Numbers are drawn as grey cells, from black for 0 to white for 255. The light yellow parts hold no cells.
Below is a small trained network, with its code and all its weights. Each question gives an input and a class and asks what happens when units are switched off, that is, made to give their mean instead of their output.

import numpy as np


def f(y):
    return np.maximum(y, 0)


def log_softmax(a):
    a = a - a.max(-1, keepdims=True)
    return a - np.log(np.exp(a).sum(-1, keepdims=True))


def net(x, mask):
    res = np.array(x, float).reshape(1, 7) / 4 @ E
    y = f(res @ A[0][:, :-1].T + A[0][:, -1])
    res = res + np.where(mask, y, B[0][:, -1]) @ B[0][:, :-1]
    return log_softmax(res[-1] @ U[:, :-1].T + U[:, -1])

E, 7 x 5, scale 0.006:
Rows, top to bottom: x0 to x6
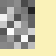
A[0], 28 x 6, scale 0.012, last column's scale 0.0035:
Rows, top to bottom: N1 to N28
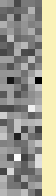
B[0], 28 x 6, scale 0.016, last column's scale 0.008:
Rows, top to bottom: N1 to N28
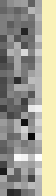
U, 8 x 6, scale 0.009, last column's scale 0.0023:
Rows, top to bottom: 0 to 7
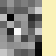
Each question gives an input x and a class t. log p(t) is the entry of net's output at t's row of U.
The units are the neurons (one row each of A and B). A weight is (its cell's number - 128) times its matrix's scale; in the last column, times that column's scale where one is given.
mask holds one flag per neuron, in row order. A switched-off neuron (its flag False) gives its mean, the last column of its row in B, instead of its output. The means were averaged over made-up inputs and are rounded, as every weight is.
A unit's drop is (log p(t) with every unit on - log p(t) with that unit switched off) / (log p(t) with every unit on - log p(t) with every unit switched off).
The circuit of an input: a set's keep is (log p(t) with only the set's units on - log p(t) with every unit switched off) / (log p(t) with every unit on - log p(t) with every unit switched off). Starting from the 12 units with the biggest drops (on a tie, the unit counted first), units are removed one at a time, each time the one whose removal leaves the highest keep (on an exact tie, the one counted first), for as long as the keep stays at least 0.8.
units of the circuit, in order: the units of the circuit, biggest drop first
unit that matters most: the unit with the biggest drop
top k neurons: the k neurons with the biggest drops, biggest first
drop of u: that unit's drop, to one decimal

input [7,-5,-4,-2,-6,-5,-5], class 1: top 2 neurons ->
(N12, N16)
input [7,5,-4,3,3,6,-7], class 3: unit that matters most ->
N16
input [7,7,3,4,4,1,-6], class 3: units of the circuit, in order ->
(N16, N25)
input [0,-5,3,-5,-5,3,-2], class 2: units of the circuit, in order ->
(N20, N26)
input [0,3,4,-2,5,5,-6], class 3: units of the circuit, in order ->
(N25, N20)
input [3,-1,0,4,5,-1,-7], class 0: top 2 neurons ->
(N23, N16)
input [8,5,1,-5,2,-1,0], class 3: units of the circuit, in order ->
(N16, N25)
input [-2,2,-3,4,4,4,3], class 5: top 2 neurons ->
(N23, N18)
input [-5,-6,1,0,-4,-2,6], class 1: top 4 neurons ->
(N12, N16, N20, N2)
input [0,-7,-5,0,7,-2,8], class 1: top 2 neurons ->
(N16, N2)
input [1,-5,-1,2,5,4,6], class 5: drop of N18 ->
0.2
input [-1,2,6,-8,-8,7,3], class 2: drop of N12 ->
0.0
